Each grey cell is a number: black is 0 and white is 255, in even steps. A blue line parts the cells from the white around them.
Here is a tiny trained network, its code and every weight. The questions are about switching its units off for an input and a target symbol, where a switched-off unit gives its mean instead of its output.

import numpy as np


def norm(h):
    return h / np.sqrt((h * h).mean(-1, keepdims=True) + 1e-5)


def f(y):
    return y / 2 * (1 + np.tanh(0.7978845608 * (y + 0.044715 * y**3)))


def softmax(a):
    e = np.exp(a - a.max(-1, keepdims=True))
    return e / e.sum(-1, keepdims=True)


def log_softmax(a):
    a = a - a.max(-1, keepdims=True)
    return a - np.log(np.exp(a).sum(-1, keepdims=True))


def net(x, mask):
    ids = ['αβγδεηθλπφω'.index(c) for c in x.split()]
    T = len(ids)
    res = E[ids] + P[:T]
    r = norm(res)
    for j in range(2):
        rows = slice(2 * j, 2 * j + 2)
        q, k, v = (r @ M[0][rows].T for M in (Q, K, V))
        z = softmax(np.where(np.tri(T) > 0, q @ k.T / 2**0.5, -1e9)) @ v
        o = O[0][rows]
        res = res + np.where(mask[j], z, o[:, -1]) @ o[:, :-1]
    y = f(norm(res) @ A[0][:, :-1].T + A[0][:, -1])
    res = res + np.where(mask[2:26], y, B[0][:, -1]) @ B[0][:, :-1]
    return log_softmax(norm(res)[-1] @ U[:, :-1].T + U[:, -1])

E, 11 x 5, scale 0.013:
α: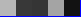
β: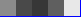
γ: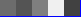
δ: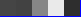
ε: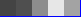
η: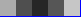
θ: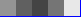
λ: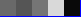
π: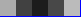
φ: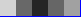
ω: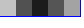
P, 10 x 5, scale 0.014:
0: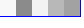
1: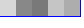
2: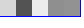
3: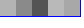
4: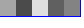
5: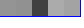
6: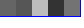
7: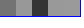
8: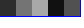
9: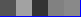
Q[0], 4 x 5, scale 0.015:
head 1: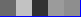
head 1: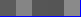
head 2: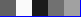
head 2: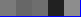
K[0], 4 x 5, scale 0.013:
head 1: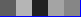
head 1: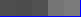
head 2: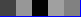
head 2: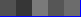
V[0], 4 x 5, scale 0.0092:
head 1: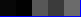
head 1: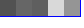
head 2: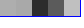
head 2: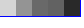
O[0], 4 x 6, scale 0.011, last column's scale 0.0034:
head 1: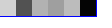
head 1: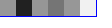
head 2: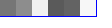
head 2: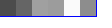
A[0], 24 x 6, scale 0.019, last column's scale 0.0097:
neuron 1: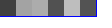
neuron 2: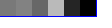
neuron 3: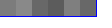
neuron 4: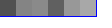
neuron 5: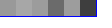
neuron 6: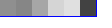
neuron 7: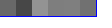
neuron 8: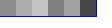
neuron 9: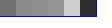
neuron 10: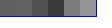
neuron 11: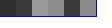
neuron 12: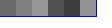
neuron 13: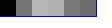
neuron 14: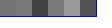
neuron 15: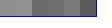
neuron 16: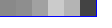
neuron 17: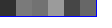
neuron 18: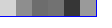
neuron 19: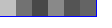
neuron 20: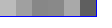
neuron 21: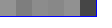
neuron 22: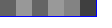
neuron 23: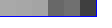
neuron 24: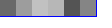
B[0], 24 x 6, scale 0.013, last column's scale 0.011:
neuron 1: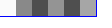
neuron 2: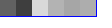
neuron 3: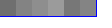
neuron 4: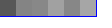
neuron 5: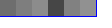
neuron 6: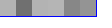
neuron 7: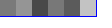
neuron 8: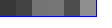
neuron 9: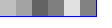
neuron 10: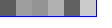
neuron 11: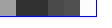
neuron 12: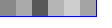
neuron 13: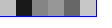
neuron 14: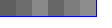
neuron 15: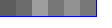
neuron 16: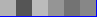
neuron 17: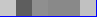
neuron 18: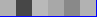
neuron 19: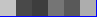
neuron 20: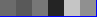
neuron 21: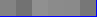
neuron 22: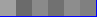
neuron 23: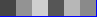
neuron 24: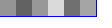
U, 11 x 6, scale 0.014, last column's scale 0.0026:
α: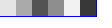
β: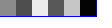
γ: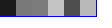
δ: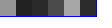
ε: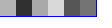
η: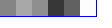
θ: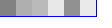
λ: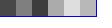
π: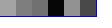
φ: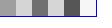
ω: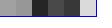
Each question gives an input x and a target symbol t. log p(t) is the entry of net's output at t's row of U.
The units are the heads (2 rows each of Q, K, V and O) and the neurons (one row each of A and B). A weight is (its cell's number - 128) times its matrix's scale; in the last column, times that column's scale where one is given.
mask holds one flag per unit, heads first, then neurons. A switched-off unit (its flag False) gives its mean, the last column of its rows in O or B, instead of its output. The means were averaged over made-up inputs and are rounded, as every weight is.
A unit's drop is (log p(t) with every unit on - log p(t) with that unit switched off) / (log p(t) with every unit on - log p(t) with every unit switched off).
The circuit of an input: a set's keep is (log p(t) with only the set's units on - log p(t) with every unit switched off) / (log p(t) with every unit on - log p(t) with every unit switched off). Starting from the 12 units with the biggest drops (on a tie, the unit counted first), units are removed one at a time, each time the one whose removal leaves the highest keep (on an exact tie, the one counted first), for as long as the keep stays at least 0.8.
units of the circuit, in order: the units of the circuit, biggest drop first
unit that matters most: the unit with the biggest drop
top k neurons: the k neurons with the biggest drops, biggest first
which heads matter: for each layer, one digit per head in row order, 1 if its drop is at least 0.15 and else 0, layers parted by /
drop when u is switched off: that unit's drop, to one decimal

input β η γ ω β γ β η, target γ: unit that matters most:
neuron 10
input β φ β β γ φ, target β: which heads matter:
01
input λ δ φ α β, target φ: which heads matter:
10
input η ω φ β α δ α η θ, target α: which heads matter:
10
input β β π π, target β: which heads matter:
01
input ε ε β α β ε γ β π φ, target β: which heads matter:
11
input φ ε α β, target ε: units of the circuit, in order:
head 2; neuron 11
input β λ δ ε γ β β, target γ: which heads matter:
01
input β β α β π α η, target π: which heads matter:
10
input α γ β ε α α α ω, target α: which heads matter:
11
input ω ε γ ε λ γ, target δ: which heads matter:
10
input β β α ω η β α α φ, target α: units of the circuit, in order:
head 1; head 2; neuron 11; neuron 9
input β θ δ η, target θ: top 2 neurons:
neuron 11; neuron 10
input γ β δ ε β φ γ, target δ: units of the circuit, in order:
neuron 11
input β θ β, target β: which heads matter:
01
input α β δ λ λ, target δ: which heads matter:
01
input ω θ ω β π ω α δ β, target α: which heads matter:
10
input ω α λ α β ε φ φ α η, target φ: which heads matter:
01
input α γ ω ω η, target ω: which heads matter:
01
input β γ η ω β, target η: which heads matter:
11
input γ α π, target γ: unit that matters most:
head 1
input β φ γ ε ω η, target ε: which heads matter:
11
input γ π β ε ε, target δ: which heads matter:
01
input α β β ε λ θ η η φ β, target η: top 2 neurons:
neuron 24; neuron 13
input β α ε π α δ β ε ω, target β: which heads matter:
10
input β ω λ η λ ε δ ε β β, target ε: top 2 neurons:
neuron 11; neuron 10
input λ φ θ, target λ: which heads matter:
11
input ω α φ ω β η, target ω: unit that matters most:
neuron 1
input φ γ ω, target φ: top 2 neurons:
neuron 1; neuron 11
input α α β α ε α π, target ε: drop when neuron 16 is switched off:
0.0
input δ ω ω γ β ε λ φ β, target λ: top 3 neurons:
neuron 11; neuron 13; neuron 19
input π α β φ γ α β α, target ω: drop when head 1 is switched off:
0.6
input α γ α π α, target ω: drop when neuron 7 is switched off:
0.2
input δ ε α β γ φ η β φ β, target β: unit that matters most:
head 1
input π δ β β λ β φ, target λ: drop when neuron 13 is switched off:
0.2
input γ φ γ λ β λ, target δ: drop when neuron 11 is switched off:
0.6
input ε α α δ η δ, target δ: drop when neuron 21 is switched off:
0.0
